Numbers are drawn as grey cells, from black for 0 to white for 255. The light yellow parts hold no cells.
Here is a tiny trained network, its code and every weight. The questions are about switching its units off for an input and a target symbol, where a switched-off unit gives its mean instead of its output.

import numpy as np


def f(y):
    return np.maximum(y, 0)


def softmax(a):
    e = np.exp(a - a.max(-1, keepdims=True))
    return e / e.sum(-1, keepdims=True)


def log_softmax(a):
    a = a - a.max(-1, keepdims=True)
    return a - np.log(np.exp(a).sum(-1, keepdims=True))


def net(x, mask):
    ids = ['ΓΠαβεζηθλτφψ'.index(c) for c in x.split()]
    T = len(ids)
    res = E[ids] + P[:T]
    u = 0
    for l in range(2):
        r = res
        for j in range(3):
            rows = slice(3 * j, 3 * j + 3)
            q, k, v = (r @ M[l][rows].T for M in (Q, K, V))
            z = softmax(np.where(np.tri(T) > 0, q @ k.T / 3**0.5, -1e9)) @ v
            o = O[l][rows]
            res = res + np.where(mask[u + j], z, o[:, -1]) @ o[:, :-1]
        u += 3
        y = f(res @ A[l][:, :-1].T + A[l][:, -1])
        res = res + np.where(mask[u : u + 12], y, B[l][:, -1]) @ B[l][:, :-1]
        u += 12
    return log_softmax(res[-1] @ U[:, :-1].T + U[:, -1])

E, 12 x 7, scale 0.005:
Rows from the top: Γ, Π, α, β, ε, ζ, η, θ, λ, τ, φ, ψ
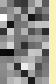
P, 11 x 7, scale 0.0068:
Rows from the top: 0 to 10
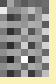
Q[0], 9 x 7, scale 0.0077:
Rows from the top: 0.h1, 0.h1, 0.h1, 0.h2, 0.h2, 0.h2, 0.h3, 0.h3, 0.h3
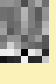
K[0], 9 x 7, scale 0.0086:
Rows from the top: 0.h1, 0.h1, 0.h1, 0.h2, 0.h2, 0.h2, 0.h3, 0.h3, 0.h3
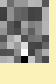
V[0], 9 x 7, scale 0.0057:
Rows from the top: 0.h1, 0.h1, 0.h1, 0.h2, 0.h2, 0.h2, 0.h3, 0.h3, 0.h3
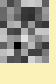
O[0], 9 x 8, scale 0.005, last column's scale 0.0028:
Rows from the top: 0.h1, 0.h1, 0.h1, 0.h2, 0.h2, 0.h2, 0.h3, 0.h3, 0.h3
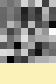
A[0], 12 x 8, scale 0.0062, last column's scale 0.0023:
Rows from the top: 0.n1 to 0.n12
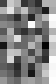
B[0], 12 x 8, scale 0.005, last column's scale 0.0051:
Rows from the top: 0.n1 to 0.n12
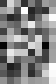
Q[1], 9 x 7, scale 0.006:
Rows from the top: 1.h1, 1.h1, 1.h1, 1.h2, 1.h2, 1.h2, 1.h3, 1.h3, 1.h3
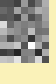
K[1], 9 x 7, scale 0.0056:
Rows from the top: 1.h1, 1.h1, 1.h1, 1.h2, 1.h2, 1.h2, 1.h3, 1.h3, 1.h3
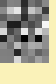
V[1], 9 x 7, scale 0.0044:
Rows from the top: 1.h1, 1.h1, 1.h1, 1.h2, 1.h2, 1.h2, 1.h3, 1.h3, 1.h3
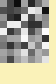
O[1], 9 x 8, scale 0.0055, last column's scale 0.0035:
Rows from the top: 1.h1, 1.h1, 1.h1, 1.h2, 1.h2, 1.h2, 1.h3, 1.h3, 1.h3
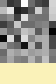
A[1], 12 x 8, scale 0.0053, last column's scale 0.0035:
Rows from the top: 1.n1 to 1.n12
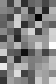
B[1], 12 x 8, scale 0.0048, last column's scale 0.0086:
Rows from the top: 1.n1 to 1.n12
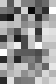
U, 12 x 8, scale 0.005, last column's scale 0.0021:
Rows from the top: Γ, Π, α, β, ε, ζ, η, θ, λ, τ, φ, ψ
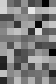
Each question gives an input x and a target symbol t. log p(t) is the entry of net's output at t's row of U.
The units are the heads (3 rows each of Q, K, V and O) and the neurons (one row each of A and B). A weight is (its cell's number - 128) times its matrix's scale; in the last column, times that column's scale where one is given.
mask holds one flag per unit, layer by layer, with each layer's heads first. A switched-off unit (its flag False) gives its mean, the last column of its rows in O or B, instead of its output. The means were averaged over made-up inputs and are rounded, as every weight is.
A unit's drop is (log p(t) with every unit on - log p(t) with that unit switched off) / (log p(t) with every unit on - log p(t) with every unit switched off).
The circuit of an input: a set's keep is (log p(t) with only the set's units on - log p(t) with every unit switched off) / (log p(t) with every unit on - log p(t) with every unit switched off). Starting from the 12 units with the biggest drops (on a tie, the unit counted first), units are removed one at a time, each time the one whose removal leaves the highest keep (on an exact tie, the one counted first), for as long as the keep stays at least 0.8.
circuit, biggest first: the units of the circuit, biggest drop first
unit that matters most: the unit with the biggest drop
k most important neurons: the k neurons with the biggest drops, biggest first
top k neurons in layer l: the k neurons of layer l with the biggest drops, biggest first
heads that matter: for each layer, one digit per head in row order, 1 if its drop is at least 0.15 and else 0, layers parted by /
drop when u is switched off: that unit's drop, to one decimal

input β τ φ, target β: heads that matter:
000 / 100
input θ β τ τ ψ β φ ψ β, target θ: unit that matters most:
1.h1
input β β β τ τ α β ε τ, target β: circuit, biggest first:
1.h1, 1.n5, 1.h2
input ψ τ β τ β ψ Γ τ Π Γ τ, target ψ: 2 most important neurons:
0.n1, 1.n3
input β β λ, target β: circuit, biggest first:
1.h1, 1.n5, 1.h2
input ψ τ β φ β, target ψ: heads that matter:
111 / 110
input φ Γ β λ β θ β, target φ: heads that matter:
110 / 111
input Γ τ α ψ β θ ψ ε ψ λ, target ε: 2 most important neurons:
0.n6, 0.n8
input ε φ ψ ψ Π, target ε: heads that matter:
111 / 111
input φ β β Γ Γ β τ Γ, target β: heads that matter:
011 / 111
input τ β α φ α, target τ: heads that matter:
011 / 010
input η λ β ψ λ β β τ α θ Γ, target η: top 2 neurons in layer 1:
1.n3, 1.n1
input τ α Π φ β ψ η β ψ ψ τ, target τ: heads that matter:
011 / 011
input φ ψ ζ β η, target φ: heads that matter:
110 / 111
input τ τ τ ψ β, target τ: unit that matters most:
0.h2
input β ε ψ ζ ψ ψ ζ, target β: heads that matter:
000 / 100
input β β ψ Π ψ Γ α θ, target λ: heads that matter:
000 / 010
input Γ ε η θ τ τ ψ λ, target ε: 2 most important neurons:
0.n6, 0.n8
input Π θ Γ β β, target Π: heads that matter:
110 / 110
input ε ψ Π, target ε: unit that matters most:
1.h3
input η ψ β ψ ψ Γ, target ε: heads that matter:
001 / 001
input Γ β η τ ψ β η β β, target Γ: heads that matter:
111 / 011
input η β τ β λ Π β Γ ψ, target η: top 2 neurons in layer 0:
0.n1, 0.n5
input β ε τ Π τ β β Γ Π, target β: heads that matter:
000 / 111
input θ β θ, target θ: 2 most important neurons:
0.n7, 1.n8
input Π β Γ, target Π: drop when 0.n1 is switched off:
0.2
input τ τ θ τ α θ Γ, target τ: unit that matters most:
0.h3
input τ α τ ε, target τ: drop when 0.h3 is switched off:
0.1
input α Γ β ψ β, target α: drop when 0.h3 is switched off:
0.3
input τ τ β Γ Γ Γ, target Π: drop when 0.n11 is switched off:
0.3
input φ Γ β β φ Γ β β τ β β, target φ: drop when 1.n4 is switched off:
0.1
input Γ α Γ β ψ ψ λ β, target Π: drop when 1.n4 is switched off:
0.0
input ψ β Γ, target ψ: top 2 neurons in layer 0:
0.n1, 0.n8
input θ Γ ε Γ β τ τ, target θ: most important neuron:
0.n7
